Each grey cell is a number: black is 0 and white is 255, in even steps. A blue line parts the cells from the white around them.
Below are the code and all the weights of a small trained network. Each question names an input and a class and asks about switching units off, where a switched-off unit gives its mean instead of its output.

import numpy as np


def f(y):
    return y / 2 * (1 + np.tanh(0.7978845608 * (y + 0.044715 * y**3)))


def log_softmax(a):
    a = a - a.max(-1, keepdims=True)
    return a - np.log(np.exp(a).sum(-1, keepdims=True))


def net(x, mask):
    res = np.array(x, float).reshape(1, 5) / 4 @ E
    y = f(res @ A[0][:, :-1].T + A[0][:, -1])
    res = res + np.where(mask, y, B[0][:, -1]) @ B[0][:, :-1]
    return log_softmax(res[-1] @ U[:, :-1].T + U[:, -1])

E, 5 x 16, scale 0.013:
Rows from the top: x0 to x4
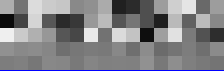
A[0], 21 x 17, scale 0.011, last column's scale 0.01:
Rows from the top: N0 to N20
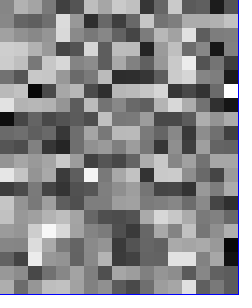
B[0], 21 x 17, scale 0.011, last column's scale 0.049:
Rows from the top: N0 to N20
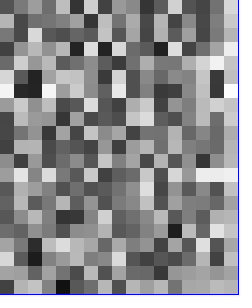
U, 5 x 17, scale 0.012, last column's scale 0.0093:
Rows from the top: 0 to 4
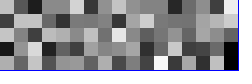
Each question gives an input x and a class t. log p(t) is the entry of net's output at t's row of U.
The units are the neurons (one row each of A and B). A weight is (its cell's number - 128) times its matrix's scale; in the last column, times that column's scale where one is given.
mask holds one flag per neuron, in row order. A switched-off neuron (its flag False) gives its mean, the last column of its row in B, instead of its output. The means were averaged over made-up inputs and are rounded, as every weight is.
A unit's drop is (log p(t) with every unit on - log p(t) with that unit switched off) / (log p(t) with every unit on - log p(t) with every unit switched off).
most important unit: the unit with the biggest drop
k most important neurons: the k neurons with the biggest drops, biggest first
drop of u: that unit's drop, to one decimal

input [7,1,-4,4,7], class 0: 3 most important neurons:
N5; N18; N17
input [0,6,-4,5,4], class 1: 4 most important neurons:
N6; N8; N10; N13
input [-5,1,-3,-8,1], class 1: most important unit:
N18
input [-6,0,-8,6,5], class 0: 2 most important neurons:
N6; N12
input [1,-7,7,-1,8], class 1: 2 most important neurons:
N4; N7
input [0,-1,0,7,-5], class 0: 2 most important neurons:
N3; N12
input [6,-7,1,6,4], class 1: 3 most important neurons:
N4; N7; N20
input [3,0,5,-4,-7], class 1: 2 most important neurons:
N6; N7
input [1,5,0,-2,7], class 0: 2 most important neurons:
N3; N12
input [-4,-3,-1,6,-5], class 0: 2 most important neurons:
N3; N12
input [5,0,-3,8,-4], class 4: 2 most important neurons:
N6; N16
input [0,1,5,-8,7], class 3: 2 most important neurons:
N6; N5
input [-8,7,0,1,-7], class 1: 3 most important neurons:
N8; N3; N13
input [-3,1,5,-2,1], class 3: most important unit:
N6
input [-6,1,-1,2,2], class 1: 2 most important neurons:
N18; N5
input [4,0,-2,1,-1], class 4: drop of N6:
0.4
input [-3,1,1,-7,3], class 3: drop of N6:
0.2
